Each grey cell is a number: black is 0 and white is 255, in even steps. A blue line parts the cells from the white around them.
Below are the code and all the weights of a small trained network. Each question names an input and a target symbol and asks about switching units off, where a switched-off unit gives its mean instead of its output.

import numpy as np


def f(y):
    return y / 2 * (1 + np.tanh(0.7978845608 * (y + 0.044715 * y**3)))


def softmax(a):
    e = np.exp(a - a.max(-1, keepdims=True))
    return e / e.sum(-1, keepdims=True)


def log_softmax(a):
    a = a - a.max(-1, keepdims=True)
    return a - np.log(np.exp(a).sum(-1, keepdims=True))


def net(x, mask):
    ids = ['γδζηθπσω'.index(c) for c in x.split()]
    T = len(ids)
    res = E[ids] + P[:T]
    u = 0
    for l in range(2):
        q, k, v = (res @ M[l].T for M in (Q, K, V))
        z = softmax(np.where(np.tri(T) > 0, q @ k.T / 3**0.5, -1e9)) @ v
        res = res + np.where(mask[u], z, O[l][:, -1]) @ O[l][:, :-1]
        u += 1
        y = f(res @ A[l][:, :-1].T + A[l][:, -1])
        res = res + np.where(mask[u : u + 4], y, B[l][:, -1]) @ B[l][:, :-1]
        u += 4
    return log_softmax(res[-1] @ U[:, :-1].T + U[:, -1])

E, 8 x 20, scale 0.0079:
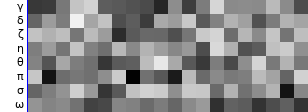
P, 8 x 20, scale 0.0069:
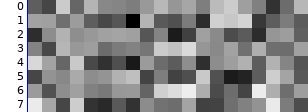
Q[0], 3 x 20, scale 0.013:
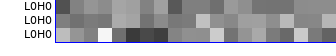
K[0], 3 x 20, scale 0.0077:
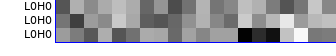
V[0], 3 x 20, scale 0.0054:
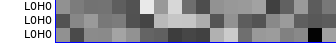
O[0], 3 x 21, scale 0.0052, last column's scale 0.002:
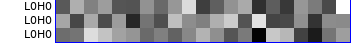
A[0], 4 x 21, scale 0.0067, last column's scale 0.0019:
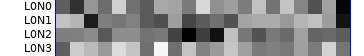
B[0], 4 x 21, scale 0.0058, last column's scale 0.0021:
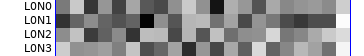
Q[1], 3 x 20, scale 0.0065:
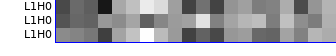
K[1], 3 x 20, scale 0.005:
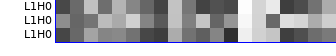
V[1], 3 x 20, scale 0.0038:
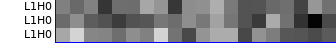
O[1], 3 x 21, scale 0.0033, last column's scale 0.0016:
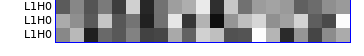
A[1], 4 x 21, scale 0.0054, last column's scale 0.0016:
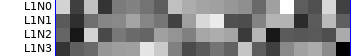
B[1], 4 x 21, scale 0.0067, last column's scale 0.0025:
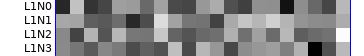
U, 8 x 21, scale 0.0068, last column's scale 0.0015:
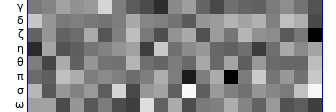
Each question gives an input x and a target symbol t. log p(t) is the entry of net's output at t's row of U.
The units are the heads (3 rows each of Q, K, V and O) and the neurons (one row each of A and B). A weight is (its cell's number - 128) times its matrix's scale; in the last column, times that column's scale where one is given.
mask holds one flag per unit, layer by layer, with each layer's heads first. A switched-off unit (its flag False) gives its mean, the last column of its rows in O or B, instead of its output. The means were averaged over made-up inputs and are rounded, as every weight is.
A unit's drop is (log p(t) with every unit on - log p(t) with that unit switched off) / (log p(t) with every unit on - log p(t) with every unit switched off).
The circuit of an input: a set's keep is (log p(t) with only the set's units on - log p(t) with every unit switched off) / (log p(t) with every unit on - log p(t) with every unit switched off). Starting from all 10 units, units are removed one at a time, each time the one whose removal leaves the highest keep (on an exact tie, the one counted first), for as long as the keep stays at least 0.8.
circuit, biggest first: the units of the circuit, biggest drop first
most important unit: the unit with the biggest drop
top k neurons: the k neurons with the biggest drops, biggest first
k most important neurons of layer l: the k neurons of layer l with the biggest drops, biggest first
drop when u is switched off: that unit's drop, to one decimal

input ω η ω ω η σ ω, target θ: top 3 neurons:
L1N2, L0N2, L0N0
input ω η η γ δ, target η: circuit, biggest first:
L0H0, L0N1, L1H0
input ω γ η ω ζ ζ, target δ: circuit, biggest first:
L0N3, L0N2
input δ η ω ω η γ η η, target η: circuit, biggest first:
L0N1, L0H0, L1H0
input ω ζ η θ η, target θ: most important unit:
L0N1
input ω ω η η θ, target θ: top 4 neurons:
L0N1, L1N2, L0N0, L0N2
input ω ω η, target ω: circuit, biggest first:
L1N3, L0H0, L1H0
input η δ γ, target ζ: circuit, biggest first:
L0N2, L1N3, L0H0
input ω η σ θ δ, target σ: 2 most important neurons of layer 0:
L0N3, L0N0
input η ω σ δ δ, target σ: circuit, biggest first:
L0H0, L1H0, L0N3
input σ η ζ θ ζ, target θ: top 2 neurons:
L0N1, L1N2
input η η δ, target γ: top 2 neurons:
L0N3, L1N1
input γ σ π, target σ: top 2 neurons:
L0N1, L0N2
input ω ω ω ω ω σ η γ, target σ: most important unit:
L0H0
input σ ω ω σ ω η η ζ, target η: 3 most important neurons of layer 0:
L0N1, L0N3, L0N2
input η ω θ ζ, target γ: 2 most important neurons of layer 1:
L1N0, L1N1
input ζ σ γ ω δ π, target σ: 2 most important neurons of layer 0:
L0N2, L0N1
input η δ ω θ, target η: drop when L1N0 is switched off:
0.8
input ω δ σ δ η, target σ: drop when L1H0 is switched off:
0.5
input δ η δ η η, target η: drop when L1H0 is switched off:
0.3
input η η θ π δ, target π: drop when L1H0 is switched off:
0.3
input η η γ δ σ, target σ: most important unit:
L1H0
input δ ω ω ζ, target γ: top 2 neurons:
L0N3, L1N0
